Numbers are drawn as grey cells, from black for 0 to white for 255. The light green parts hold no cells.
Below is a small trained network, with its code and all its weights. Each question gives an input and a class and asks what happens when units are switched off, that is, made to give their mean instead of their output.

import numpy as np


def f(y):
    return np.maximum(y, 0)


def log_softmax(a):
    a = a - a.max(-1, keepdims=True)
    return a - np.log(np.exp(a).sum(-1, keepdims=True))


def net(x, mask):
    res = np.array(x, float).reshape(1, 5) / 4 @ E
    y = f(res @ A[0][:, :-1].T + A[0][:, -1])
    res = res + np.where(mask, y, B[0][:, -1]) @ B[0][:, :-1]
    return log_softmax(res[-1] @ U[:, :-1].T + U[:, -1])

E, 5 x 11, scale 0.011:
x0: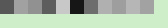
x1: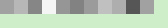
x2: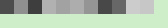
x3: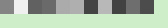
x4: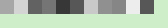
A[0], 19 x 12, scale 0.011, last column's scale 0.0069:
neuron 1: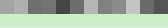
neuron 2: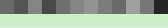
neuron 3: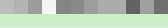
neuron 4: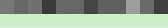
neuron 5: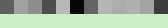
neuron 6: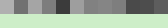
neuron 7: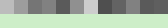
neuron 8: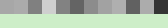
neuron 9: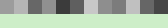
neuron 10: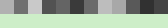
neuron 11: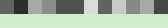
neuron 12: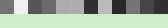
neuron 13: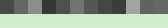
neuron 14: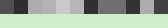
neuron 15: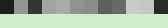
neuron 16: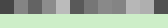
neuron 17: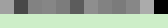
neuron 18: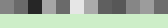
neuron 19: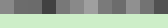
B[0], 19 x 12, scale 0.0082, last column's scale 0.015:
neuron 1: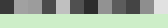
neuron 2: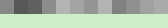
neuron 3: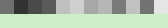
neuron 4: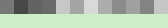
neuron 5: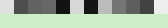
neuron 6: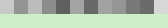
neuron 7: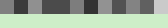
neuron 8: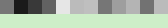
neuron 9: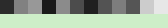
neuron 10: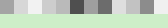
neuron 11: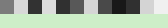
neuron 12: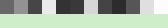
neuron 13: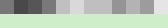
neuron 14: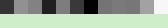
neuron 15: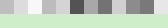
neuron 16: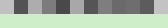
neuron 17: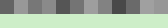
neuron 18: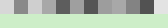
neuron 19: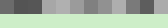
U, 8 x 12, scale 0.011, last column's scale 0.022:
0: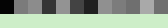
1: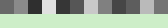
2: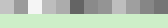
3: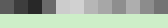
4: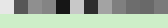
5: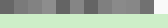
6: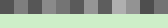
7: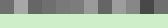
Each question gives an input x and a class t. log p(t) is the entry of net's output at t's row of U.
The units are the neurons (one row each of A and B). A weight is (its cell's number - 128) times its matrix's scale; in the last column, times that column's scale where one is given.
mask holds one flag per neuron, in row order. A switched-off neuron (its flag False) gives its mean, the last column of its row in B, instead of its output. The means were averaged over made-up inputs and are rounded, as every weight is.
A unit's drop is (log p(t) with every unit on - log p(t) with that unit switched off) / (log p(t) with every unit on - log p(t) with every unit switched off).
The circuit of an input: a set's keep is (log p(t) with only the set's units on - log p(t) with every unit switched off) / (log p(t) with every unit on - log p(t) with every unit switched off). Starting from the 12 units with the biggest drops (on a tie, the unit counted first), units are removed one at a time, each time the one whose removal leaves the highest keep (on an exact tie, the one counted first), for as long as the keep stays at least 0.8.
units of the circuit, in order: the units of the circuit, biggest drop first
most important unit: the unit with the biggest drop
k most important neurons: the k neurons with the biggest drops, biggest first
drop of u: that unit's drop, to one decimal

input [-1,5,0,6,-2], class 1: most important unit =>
neuron 12
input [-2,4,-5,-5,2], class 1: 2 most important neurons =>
neuron 11; neuron 15
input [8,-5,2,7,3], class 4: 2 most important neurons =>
neuron 5; neuron 11
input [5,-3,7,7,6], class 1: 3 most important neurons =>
neuron 12; neuron 10; neuron 14
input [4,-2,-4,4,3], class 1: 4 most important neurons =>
neuron 12; neuron 15; neuron 18; neuron 14
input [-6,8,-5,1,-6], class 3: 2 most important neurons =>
neuron 3; neuron 8
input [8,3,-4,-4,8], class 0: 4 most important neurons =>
neuron 9; neuron 1; neuron 18; neuron 6
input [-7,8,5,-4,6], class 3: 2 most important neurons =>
neuron 3; neuron 8
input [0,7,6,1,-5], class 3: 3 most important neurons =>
neuron 3; neuron 8; neuron 10
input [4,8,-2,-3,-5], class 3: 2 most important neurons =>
neuron 8; neuron 3
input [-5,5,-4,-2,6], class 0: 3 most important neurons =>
neuron 9; neuron 1; neuron 5
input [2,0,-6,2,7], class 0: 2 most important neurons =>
neuron 9; neuron 1
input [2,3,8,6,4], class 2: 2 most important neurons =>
neuron 15; neuron 11
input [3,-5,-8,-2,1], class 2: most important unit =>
neuron 10
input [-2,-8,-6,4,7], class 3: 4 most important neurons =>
neuron 13; neuron 4; neuron 14; neuron 19
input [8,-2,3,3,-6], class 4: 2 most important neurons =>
neuron 5; neuron 16
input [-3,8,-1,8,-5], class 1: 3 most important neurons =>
neuron 12; neuron 13; neuron 4
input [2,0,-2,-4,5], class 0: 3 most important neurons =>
neuron 12; neuron 9; neuron 1
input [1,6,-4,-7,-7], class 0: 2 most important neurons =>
neuron 14; neuron 12
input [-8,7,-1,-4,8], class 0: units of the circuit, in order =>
neuron 9
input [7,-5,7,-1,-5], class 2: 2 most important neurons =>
neuron 15; neuron 7
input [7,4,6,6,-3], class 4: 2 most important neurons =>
neuron 5; neuron 16
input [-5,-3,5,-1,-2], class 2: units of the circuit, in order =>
neuron 5; neuron 18
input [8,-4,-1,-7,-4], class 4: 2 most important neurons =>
neuron 5; neuron 12
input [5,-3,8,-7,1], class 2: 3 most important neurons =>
neuron 15; neuron 12; neuron 16
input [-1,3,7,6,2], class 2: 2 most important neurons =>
neuron 15; neuron 11
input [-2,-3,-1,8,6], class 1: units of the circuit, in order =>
neuron 12
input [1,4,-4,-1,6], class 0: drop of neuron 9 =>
0.2
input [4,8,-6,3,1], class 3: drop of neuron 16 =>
0.0
